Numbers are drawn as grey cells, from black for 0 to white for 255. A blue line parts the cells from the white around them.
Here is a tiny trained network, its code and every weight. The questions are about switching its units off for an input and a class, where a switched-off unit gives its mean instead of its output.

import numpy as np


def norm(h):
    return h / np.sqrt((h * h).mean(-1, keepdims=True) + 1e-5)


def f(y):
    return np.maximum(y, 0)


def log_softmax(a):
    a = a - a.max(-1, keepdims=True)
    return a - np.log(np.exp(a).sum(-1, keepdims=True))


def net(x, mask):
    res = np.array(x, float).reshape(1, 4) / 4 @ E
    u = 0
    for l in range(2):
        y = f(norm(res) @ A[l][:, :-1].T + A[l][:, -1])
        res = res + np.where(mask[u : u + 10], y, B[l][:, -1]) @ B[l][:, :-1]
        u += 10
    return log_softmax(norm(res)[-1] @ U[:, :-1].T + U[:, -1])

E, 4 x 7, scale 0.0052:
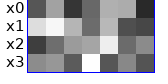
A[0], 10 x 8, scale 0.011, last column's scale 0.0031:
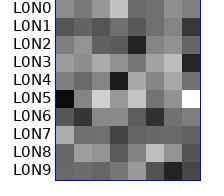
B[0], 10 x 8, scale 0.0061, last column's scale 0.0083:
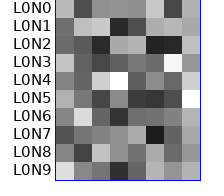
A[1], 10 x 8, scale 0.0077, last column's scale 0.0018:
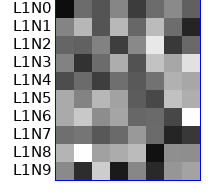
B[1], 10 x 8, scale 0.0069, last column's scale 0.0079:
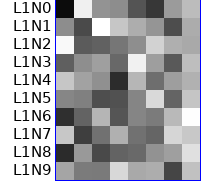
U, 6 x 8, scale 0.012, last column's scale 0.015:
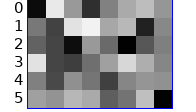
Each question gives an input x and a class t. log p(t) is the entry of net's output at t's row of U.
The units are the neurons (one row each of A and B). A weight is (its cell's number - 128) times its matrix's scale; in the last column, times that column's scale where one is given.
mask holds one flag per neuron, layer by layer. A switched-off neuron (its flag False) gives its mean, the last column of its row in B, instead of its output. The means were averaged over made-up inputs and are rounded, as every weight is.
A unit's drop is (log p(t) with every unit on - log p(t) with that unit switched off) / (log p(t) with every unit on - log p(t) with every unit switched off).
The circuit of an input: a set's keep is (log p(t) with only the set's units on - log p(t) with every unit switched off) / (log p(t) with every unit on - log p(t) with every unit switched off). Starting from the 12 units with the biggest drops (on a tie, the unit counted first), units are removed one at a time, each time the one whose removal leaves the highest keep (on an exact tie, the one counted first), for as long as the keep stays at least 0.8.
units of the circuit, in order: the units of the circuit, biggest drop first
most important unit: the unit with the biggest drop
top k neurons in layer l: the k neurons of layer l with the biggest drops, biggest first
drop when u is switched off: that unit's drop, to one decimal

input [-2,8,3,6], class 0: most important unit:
L1N8
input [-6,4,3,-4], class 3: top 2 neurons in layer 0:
(L0N3; L0N2)
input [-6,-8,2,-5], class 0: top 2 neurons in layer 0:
(L0N6; L0N9)
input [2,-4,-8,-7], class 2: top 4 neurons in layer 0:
(L0N2; L0N7; L0N0; L0N9)
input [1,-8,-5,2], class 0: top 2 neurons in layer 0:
(L0N1; L0N5)
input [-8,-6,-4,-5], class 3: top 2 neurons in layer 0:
(L0N3; L0N6)
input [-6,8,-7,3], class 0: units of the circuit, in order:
(L0N5; L1N8)
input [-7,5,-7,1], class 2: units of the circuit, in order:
(L0N2; L0N7)
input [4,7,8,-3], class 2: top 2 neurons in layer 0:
(L0N5; L0N1)
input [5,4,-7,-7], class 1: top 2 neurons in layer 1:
(L1N9; L1N0)
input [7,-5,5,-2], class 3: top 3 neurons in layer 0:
(L0N9; L0N2; L0N7)
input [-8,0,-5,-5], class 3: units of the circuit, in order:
(L1N5; L1N9)
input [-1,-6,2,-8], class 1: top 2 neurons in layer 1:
(L1N9; L1N8)
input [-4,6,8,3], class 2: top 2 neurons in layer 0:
(L0N5; L0N1)
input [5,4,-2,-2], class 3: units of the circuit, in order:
(L1N7)
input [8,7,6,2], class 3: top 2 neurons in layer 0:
(L0N9; L0N4)
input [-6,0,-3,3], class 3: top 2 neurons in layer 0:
(L0N3; L0N5)
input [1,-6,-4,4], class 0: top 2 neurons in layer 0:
(L0N1; L0N5)
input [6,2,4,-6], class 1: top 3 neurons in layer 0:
(L0N4; L0N8; L0N6)
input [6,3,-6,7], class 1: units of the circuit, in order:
(L1N1)
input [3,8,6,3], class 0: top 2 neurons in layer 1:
(L1N8; L1N6)
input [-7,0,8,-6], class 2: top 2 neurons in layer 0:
(L0N5; L0N6)
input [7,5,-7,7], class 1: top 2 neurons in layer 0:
(L0N5; L0N6)
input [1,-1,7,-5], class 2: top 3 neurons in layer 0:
(L0N5; L0N0; L0N1)
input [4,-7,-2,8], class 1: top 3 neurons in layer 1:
(L1N1; L1N8; L1N6)
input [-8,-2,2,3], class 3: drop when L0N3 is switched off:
0.1
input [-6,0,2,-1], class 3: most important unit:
L0N3
